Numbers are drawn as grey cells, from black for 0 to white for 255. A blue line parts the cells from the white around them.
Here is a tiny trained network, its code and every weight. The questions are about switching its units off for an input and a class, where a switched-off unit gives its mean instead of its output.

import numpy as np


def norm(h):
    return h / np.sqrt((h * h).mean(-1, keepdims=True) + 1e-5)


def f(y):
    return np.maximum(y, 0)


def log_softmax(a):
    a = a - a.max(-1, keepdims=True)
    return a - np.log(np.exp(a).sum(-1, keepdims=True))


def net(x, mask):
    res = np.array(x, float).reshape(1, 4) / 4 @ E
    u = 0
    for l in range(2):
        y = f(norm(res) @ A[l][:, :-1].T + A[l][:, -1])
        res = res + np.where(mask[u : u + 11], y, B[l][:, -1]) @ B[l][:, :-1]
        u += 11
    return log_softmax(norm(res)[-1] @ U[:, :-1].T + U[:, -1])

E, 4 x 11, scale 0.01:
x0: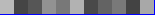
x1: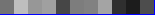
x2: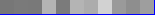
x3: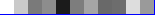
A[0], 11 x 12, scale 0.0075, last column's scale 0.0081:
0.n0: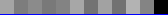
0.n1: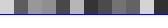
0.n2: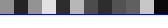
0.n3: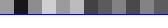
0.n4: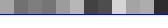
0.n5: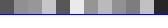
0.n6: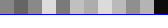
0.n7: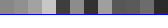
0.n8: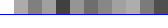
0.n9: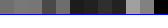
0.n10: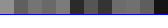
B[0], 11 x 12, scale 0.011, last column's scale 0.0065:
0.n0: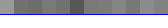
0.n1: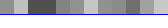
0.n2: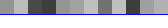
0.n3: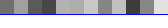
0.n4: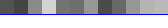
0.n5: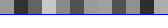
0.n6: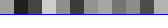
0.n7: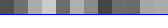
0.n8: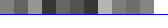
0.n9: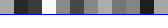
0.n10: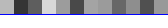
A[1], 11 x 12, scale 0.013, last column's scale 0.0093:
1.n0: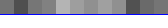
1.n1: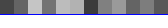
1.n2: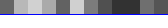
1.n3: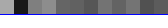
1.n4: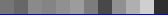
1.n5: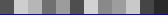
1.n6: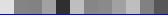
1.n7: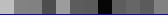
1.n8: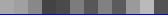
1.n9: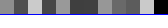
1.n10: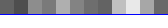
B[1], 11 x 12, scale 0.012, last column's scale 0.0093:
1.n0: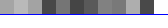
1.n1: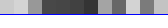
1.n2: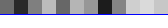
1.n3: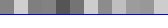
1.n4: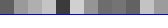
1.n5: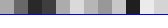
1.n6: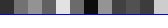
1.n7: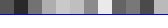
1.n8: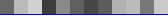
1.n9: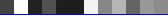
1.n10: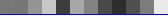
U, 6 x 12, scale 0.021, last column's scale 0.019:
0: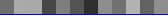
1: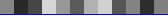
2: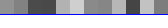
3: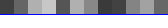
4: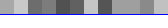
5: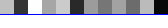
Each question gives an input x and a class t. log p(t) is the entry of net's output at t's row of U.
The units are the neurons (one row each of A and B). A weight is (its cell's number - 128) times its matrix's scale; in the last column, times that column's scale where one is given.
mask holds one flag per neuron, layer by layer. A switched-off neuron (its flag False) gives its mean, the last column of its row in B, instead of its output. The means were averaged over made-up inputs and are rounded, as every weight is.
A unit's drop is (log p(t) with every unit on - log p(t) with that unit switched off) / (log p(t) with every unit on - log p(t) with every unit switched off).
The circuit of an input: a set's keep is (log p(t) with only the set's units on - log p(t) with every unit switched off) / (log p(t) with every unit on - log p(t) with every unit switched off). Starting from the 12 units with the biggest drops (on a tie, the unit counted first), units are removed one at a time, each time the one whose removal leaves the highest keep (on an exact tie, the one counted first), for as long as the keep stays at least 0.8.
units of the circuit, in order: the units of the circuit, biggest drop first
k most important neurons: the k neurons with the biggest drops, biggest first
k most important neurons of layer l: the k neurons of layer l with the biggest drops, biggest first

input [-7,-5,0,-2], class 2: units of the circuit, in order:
1.n5
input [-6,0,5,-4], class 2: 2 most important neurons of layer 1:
1.n5, 1.n7
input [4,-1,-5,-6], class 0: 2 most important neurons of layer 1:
1.n0, 1.n1
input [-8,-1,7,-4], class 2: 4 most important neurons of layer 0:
0.n9, 0.n4, 0.n8, 0.n10
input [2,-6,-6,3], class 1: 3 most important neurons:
0.n9, 1.n7, 0.n10
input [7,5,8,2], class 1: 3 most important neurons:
0.n5, 0.n6, 1.n5
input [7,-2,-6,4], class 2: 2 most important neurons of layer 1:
1.n10, 1.n0
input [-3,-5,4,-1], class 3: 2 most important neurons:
1.n10, 0.n9
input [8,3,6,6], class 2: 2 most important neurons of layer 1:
1.n1, 1.n0
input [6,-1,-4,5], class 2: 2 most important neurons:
0.n2, 1.n0
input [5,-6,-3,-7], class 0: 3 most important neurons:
1.n1, 1.n0, 0.n3
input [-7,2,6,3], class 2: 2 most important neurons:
1.n5, 0.n9
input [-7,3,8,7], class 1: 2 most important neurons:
0.n5, 0.n6
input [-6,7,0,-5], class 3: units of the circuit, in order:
1.n2
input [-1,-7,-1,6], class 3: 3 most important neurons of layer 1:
1.n10, 1.n4, 1.n0
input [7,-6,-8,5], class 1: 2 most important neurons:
1.n7, 0.n9
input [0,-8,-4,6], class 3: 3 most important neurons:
0.n4, 1.n10, 1.n4
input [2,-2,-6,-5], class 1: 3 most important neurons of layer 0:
0.n10, 0.n9, 0.n8
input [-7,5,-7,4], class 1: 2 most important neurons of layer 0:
0.n9, 0.n3
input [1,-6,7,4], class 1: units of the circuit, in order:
0.n6
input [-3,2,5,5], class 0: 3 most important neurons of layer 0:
0.n8, 0.n9, 0.n3
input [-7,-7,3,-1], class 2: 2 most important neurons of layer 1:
1.n5, 1.n2
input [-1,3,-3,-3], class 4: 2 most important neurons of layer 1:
1.n3, 1.n6
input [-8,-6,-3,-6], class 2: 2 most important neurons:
1.n5, 0.n8
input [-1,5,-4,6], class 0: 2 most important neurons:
0.n8, 1.n8
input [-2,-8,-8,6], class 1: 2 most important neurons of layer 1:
1.n7, 1.n2
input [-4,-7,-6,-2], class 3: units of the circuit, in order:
1.n10
